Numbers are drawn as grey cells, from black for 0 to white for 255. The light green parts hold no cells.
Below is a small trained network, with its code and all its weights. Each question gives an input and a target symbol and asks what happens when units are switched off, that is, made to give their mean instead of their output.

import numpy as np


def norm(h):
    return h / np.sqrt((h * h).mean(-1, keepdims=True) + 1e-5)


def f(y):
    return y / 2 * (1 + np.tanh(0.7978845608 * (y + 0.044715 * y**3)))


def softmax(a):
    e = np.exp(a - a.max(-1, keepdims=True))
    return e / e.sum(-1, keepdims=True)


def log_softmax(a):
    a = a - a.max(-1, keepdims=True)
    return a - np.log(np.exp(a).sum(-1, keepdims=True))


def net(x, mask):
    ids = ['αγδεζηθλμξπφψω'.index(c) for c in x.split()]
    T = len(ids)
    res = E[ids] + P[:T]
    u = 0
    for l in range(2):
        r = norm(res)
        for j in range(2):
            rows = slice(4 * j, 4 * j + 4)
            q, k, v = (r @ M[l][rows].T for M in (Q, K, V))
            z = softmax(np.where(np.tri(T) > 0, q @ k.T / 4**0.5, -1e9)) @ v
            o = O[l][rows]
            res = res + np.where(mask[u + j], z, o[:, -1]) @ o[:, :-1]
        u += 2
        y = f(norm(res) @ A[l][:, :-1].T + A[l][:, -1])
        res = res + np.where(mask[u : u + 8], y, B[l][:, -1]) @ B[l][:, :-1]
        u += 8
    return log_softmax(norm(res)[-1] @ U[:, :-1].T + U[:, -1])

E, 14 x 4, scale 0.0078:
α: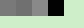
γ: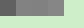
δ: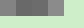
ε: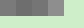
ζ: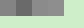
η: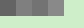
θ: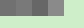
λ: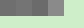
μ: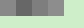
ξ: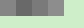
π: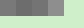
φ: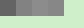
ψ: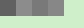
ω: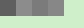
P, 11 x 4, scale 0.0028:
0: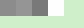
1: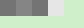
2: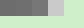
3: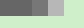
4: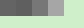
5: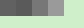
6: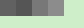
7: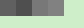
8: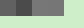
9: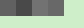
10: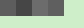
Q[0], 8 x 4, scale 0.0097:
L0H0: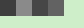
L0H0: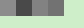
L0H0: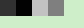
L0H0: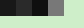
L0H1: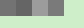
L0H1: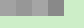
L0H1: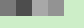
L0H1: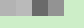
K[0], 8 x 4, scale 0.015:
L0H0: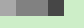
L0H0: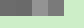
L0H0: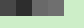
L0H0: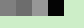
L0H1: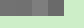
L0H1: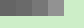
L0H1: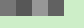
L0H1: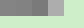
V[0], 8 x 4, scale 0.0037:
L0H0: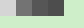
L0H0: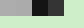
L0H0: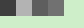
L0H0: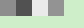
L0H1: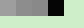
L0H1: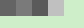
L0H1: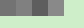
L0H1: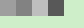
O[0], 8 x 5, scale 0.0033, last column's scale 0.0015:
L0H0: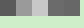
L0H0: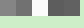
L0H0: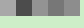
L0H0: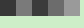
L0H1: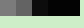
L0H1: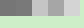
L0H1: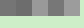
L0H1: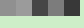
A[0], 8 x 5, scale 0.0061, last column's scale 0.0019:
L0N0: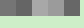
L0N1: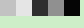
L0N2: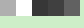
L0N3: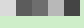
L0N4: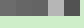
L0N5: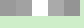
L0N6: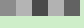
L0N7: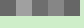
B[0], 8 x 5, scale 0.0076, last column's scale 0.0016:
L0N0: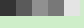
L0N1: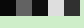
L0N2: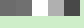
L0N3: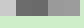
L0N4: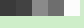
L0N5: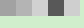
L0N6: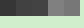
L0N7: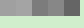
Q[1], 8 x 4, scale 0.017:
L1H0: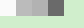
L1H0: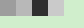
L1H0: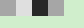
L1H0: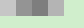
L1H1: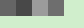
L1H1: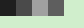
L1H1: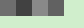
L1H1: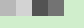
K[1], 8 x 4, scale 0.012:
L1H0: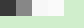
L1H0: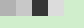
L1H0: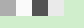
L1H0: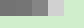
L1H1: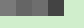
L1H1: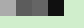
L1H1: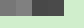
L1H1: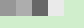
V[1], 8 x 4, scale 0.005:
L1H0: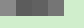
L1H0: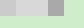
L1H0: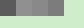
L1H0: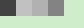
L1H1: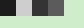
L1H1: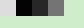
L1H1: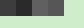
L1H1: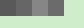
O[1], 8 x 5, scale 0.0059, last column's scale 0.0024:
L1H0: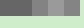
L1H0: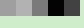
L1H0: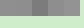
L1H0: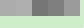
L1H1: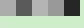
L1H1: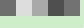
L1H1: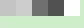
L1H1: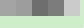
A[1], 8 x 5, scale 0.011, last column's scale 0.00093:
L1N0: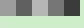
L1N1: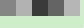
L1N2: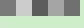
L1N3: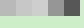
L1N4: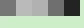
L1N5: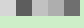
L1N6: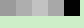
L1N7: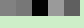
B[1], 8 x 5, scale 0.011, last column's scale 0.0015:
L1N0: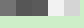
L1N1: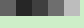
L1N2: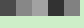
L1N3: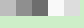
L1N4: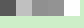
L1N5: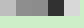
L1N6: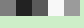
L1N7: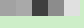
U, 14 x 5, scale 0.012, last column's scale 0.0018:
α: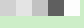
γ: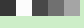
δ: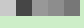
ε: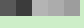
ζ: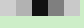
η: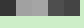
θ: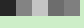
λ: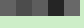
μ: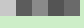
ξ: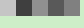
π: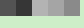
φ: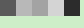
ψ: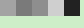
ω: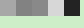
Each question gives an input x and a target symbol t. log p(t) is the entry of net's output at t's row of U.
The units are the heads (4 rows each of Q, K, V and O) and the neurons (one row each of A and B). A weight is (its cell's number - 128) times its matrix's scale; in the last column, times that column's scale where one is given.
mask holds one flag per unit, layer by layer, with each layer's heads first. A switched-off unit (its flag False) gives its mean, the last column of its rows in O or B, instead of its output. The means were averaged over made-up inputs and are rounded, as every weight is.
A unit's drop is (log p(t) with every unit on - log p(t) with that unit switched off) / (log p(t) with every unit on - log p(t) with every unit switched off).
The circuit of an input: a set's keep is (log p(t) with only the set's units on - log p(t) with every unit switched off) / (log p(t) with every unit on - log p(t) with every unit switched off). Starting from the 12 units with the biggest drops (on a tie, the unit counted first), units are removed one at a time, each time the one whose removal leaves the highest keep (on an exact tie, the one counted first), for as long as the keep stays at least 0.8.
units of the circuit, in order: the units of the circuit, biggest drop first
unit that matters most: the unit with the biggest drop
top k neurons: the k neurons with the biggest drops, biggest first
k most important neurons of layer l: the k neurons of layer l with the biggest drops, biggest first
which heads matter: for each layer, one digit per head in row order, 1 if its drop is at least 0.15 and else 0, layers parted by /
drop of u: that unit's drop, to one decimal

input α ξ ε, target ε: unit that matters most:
L0H0
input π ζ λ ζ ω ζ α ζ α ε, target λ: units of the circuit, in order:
[L0H1 L1N1]
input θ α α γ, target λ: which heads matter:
11 / 00
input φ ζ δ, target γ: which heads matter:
11 / 01
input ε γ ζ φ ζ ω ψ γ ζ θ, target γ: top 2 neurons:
[L1N7 L1N3]
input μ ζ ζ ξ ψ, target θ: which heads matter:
11 / 00
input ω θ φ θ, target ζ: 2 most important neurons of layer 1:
[L1N7 L1N4]
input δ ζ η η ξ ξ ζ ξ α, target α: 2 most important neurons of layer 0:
[L0N4 L0N6]
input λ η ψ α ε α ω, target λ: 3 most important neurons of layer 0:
[L0N5 L0N2 L0N3]
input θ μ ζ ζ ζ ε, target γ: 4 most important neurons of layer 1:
[L1N7 L1N3 L1N0 L1N1]
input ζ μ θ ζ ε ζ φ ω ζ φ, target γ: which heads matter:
10 / 11
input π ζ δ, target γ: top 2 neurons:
[L0N3 L0N6]
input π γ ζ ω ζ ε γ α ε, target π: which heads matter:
11 / 01
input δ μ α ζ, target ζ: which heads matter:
01 / 00
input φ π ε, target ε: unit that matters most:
L0H1
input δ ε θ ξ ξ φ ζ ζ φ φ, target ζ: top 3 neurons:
[L1N7 L1N4 L0N5]
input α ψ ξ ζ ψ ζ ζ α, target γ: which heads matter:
01 / 01
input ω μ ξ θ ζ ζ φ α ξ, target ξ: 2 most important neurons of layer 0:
[L0N3 L0N0]
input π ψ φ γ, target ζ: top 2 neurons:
[L1N7 L1N4]
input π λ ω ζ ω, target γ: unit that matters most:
L0H0
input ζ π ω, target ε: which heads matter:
11 / 01
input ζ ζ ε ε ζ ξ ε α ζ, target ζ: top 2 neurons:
[L0N5 L1N7]
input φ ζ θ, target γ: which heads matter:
11 / 01
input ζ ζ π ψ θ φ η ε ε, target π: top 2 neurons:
[L0N4 L0N0]
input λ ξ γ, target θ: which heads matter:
11 / 11
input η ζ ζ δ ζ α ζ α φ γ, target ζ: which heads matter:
11 / 10
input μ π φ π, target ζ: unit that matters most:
L1N7
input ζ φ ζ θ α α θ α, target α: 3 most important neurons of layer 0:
[L0N2 L0N6 L0N4]
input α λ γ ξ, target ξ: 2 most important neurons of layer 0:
[L0N3 L0N2]
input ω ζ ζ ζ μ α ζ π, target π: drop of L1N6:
0.1
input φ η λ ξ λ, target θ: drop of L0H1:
1.0
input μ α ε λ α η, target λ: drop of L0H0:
0.3
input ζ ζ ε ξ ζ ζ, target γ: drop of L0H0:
0.9
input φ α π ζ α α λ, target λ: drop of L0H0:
0.5
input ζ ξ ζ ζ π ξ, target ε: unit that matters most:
L0H1
